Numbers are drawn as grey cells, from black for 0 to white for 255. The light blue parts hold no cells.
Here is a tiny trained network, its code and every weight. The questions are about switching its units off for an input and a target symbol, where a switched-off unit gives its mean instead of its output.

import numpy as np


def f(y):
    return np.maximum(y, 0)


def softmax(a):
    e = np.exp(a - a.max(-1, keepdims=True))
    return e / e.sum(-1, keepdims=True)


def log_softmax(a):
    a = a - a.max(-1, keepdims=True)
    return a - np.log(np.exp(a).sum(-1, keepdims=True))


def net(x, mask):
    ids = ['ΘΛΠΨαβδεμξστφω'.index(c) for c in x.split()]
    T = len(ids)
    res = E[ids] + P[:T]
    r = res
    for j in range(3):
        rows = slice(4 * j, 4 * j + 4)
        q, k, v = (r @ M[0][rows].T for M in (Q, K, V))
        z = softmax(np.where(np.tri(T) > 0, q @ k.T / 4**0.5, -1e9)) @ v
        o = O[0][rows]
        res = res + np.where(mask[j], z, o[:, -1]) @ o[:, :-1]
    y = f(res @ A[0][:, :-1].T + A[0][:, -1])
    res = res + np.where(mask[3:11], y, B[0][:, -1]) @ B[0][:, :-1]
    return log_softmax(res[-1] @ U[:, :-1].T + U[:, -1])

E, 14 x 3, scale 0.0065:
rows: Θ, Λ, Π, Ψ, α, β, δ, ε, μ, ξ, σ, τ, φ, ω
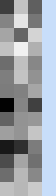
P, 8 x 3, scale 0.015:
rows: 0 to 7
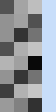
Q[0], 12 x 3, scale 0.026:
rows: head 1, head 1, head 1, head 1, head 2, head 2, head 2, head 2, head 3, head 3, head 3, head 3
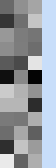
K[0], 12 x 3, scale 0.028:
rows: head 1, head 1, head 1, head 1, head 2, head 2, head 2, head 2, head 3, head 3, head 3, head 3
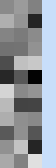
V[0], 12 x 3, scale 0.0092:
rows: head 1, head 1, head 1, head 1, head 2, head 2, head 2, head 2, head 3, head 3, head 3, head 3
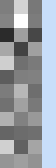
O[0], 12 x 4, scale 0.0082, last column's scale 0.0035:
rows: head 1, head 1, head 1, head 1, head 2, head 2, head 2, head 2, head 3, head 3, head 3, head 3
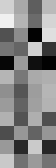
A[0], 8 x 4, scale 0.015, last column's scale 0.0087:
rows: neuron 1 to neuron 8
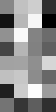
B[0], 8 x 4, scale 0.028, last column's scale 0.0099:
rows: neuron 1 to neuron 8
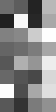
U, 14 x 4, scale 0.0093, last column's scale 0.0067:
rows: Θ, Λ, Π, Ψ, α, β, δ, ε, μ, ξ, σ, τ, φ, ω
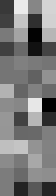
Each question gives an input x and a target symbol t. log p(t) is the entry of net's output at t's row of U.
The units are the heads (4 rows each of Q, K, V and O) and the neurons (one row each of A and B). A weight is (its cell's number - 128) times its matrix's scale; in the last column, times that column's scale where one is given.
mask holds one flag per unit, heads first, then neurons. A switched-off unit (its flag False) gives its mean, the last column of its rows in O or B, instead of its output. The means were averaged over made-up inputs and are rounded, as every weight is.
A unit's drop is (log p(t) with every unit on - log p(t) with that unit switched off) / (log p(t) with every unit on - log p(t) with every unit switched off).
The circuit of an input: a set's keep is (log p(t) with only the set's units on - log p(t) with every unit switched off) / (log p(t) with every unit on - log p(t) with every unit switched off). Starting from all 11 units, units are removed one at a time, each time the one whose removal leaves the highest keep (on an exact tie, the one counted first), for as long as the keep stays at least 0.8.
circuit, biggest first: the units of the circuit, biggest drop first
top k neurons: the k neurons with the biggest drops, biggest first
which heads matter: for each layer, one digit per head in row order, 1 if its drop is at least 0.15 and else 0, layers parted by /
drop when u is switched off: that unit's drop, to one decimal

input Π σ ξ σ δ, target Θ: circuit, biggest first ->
(neuron 7; neuron 1)
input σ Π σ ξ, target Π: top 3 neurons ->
(neuron 2; neuron 1; neuron 7)
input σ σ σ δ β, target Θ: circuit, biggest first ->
(neuron 7; neuron 3)
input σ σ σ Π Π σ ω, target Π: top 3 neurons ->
(neuron 2; neuron 1; neuron 7)
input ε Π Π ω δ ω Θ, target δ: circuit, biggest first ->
(neuron 7)
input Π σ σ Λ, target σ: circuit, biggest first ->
(neuron 7; neuron 2)
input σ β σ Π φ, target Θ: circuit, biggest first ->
(neuron 7; neuron 3)
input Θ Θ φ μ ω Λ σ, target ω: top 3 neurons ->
(neuron 1; neuron 6; neuron 7)
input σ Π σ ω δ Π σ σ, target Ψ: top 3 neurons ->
(neuron 7; neuron 3; neuron 5)
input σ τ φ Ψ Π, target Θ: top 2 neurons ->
(neuron 7; neuron 6)
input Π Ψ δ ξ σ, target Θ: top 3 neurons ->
(neuron 7; neuron 1; neuron 6)
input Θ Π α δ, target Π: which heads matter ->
100
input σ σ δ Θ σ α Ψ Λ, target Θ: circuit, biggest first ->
(neuron 7; neuron 1)
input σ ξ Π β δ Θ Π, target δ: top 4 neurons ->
(neuron 7; neuron 1; neuron 6; neuron 3)
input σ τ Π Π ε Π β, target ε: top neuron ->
(neuron 3)
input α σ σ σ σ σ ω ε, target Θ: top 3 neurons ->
(neuron 7; neuron 6; neuron 1)
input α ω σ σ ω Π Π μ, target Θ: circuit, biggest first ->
(neuron 7; neuron 1)
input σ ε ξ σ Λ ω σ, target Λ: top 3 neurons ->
(neuron 6; neuron 7; neuron 1)
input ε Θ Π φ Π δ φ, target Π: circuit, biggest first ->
(neuron 2; neuron 1; neuron 7)
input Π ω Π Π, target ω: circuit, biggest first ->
(neuron 1; neuron 6; head 1; neuron 7)
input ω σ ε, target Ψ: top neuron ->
(neuron 7)
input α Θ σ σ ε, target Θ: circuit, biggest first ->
(neuron 7; head 3; neuron 3)
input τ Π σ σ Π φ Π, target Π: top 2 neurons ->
(neuron 2; neuron 1)
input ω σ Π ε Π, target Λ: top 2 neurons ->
(neuron 7; neuron 6)
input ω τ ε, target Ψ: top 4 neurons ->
(neuron 7; neuron 3; neuron 8; neuron 5)
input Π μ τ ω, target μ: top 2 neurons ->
(neuron 3; neuron 7)
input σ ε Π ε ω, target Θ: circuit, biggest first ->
(neuron 7; neuron 3)
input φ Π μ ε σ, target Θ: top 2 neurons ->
(neuron 7; neuron 3)
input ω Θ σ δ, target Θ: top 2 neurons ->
(neuron 3; neuron 7)
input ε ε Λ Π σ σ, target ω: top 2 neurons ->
(neuron 3; neuron 8)
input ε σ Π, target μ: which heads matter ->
111
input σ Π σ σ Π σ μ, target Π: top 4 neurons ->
(neuron 2; neuron 1; neuron 7; neuron 6)
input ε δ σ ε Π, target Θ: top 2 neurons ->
(neuron 7; neuron 3)
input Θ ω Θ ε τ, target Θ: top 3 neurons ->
(neuron 3; neuron 7; neuron 1)
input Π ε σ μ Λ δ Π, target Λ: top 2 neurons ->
(neuron 6; neuron 1)
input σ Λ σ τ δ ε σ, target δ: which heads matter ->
110
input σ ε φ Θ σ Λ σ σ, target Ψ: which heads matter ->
110
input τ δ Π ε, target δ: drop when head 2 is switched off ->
0.3
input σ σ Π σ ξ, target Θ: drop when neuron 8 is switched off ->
0.0
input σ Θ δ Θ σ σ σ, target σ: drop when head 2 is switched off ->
0.1
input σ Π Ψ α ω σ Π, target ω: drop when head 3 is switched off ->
0.2
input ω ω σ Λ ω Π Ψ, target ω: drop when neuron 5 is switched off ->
-0.1
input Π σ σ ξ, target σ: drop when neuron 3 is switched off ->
0.2
